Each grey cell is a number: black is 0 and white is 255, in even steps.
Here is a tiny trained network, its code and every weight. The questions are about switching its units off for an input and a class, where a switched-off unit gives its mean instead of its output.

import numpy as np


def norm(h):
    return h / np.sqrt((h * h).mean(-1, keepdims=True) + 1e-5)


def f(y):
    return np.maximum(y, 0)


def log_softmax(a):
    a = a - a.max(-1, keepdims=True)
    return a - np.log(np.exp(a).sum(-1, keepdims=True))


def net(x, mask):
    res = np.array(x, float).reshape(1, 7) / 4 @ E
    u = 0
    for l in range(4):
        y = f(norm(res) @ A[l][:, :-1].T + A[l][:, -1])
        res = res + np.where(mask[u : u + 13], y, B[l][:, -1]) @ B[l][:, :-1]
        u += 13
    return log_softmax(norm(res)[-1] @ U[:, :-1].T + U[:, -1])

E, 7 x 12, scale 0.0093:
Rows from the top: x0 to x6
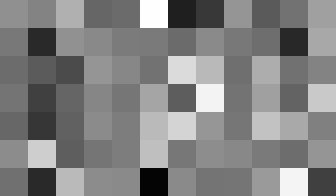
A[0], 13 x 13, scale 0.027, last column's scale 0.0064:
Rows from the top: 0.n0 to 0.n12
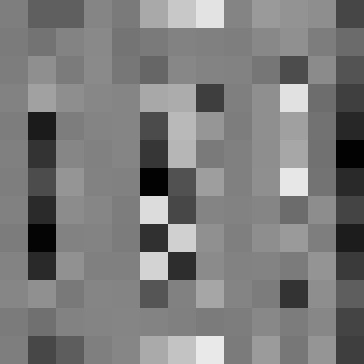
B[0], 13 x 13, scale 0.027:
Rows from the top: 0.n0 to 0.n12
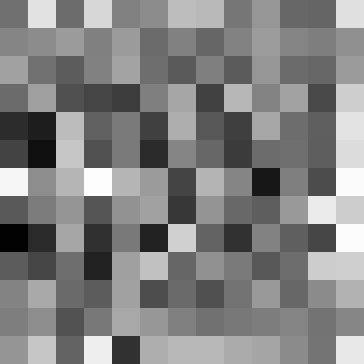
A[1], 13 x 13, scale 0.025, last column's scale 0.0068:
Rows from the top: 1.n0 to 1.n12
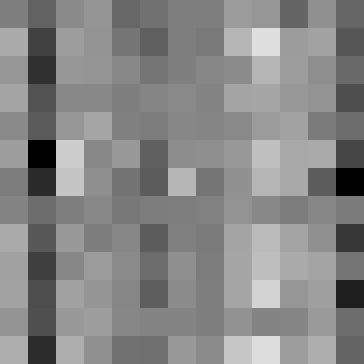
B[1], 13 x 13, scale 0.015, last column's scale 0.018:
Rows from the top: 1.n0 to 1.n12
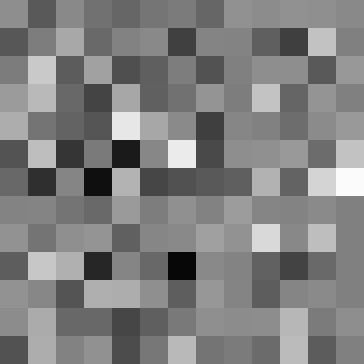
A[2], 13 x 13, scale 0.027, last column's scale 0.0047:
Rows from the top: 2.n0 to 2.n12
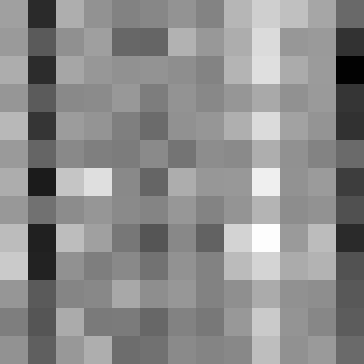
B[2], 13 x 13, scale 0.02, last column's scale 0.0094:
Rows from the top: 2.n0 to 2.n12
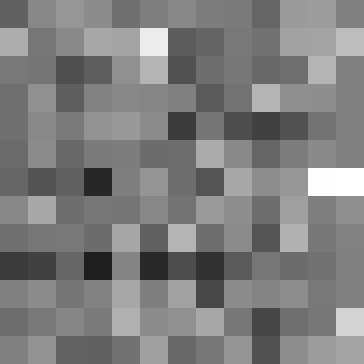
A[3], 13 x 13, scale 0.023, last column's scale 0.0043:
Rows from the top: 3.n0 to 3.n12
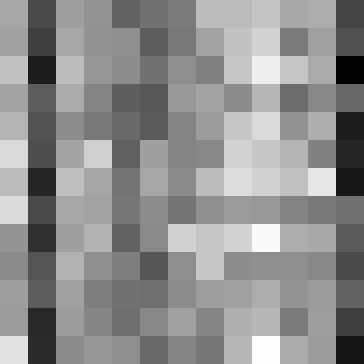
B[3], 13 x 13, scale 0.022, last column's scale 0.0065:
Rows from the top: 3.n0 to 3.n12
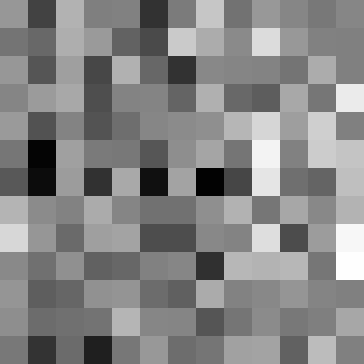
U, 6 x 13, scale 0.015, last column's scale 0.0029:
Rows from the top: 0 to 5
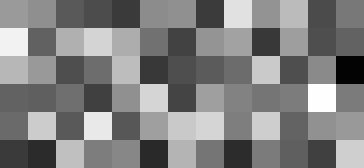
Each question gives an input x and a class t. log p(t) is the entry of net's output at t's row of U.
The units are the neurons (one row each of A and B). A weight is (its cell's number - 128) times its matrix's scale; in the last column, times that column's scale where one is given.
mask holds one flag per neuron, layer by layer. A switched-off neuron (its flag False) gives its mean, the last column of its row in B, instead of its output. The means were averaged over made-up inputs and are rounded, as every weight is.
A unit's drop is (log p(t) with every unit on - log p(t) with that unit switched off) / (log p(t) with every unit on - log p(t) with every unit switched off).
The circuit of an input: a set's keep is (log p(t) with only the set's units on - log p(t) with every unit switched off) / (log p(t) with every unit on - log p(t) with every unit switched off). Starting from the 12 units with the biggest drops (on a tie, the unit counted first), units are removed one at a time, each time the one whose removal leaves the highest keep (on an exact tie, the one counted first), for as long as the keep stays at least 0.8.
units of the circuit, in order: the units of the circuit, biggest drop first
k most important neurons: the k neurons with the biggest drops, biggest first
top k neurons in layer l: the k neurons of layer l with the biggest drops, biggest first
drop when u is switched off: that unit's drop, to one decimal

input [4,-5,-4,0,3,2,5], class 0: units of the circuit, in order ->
0.n3
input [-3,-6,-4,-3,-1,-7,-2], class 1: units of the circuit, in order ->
0.n6; 0.n8
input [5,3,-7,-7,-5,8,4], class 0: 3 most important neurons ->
0.n6; 0.n8; 0.n4
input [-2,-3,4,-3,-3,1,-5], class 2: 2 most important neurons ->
0.n6; 0.n8
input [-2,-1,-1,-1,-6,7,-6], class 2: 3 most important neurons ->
0.n6; 0.n8; 0.n12
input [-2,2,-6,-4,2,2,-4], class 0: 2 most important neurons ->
0.n6; 0.n8
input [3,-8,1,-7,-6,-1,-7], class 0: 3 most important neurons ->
0.n6; 0.n8; 0.n4
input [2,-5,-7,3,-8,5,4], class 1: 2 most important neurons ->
0.n8; 0.n4
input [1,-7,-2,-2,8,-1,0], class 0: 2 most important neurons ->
0.n3; 0.n8
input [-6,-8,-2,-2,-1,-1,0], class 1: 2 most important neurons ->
0.n6; 0.n8
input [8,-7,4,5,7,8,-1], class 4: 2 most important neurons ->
0.n0; 0.n12
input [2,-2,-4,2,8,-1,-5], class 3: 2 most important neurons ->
0.n7; 0.n9
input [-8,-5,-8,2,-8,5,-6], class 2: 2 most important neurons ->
0.n6; 0.n8
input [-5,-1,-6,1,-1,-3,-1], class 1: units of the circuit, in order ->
0.n6
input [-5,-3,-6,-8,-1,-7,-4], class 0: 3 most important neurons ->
0.n3; 0.n8; 0.n4
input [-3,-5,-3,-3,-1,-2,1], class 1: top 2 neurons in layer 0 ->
0.n6; 0.n8
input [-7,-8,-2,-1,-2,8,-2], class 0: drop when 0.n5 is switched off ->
0.2
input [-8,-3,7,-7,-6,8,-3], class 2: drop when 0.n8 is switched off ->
0.4
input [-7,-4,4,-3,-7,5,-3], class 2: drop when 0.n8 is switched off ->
0.3
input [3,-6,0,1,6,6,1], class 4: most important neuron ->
0.n0
